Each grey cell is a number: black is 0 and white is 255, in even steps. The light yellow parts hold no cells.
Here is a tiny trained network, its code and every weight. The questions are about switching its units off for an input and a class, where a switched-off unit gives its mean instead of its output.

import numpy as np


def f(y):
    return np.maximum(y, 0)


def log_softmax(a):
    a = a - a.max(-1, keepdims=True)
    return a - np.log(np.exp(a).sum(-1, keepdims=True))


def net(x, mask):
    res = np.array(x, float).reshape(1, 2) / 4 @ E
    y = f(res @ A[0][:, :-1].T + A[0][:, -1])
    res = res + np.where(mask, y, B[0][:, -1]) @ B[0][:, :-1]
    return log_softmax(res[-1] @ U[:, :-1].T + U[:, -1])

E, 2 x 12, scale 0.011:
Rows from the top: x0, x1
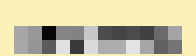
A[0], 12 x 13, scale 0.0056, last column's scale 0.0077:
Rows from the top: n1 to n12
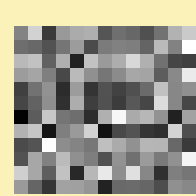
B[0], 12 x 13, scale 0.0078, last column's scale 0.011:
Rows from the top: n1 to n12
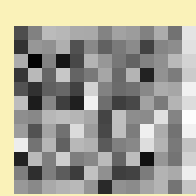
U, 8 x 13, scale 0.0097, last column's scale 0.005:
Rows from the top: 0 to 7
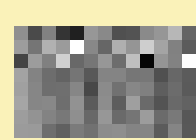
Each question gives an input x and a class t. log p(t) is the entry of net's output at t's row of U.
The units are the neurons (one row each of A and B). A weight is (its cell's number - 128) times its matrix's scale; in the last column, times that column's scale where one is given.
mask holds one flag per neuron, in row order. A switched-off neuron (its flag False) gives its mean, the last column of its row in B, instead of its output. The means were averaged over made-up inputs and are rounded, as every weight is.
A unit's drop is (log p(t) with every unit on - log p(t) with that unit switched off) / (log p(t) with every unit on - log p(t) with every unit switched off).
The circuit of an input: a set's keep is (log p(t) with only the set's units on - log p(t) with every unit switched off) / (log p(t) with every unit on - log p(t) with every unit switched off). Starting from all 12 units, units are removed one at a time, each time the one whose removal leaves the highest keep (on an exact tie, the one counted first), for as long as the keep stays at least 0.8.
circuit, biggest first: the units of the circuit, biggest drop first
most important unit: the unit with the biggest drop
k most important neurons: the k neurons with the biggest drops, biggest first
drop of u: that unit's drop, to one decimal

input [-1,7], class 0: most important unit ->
n3
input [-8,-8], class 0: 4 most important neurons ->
[n6, n5, n8, n1]
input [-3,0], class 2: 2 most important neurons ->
[n8, n12]
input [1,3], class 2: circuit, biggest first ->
[n6, n8]
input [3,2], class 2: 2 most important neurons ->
[n9, n7]
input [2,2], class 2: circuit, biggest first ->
[n6, n9]
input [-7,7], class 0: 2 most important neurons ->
[n11, n3]
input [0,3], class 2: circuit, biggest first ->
[n6, n8]
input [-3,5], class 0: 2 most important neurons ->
[n3, n11]
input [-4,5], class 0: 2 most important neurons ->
[n11, n3]
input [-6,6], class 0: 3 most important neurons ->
[n11, n3, n8]
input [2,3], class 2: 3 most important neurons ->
[n6, n5, n9]
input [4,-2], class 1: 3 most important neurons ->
[n8, n12, n11]
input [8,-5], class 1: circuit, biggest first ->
[n8]
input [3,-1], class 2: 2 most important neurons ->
[n9, n7]
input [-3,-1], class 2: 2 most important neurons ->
[n8, n12]
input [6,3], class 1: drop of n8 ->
0.6
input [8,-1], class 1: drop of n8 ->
0.3
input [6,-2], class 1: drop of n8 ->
0.5
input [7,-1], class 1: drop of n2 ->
0.0
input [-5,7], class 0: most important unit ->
n11
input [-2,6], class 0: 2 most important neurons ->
[n3, n11]
